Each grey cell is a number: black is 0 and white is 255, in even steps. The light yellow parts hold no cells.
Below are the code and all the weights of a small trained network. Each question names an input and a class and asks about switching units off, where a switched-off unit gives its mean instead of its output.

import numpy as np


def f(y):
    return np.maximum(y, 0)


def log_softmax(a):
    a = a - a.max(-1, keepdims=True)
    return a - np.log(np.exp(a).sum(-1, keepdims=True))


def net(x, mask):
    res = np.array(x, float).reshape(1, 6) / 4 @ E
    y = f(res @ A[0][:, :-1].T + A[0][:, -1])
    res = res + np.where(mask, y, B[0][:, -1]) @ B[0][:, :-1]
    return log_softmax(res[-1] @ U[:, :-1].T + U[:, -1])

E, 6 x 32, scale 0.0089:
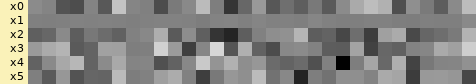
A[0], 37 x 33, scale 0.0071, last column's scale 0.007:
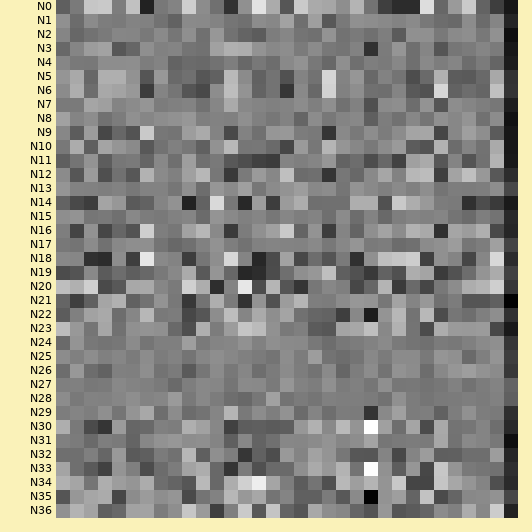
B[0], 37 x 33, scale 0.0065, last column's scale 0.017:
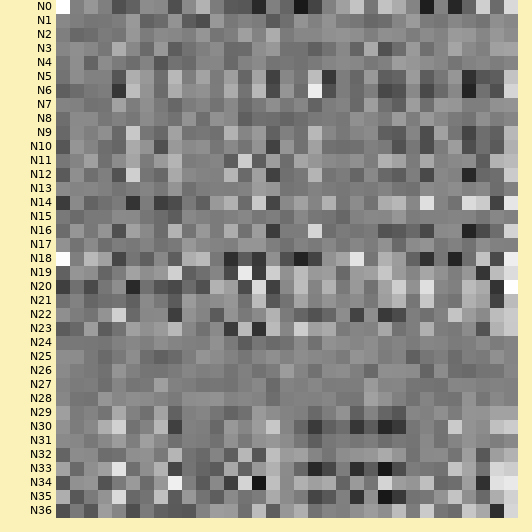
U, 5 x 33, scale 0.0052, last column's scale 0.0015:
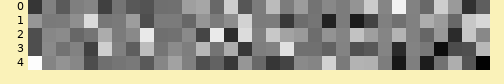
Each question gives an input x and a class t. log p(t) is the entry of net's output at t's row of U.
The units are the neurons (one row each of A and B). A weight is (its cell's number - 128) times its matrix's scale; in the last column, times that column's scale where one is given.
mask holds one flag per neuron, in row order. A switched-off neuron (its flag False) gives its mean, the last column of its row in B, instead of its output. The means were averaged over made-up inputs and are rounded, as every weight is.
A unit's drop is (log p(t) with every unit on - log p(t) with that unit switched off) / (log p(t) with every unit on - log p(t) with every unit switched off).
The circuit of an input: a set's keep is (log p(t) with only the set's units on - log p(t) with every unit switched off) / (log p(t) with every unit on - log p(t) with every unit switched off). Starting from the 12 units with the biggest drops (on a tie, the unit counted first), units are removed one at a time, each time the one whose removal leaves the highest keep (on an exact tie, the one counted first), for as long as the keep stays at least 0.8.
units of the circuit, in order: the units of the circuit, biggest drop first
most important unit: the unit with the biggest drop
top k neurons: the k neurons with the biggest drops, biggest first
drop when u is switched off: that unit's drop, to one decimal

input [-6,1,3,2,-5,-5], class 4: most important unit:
N0
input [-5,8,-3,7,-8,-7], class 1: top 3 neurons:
[N33 N30 N14]
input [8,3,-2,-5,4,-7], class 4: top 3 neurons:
[N18 N16 N12]
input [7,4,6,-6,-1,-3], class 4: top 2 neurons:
[N18 N20]
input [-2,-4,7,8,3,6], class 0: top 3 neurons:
[N20 N36 N34]
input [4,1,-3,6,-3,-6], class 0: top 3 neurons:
[N20 N36 N16]
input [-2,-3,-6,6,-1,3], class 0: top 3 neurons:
[N20 N36 N19]
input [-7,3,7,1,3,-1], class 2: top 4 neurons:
[N19 N18 N11 N32]
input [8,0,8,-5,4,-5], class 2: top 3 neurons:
[N19 N0 N11]
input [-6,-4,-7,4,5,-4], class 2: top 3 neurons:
[N34 N18 N23]
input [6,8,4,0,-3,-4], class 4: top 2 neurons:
[N18 N34]
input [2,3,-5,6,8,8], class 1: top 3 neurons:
[N35 N22 N6]
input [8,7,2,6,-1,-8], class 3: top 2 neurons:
[N6 N5]
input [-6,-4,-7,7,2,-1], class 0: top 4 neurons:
[N20 N36 N19 N11]
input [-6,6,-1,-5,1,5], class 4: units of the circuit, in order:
[N0]
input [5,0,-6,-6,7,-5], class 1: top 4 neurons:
[N22 N35 N20 N36]
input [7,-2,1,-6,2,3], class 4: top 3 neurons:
[N18 N20 N36]
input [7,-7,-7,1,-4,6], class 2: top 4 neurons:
[N34 N23 N0 N6]
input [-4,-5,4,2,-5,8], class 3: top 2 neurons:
[N16 N12]
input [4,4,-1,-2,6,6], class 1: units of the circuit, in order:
[N22]
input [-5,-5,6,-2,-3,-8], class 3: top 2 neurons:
[N6 N5]
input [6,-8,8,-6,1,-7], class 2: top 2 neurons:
[N19 N20]
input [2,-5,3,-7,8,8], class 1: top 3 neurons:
[N22 N35 N20]
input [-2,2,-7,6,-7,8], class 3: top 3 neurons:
[N16 N12 N9]
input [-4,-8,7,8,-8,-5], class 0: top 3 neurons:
[N20 N36 N35]
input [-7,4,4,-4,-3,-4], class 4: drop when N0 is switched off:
1.3
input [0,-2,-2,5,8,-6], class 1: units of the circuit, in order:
[N35]
